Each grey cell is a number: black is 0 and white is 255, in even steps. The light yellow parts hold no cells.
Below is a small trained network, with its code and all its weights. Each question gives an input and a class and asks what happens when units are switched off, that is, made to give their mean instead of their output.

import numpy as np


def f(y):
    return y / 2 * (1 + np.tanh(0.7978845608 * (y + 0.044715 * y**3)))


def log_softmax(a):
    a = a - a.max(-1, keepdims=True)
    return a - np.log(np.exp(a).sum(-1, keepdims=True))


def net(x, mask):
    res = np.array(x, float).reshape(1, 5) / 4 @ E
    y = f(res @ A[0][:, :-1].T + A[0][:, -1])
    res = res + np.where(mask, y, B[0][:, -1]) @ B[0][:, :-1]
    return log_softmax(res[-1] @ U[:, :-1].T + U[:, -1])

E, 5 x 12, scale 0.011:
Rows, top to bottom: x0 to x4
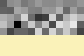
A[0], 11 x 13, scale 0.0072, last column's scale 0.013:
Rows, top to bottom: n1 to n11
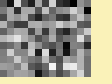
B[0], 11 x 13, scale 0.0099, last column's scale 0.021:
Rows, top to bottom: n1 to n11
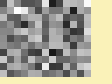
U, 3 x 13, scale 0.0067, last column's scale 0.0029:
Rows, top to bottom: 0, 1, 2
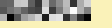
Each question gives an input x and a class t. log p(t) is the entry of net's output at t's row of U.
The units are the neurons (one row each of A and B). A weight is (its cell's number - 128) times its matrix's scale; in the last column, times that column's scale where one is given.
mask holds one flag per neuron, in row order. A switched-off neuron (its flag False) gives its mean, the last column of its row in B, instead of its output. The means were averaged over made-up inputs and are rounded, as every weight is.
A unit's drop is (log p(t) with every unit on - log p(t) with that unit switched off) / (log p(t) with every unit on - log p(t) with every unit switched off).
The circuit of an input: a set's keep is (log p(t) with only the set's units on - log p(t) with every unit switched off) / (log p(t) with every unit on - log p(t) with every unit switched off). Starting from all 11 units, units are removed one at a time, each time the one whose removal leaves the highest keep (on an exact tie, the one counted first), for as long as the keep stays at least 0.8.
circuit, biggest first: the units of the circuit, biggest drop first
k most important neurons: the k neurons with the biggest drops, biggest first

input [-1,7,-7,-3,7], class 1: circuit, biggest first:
(n1)
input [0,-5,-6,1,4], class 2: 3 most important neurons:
(n1; n10; n8)
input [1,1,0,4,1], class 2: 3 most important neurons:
(n1; n8; n10)
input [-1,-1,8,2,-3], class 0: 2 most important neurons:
(n10; n1)
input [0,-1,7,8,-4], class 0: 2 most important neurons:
(n2; n1)
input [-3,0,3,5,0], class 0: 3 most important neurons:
(n1; n2; n8)
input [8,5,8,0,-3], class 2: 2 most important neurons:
(n6; n1)
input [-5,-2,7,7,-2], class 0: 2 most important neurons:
(n2; n1)
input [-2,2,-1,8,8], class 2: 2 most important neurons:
(n1; n4)
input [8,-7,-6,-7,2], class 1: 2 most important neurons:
(n1; n2)
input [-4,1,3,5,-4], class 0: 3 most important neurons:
(n2; n1; n4)
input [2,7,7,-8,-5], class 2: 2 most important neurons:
(n6; n3)
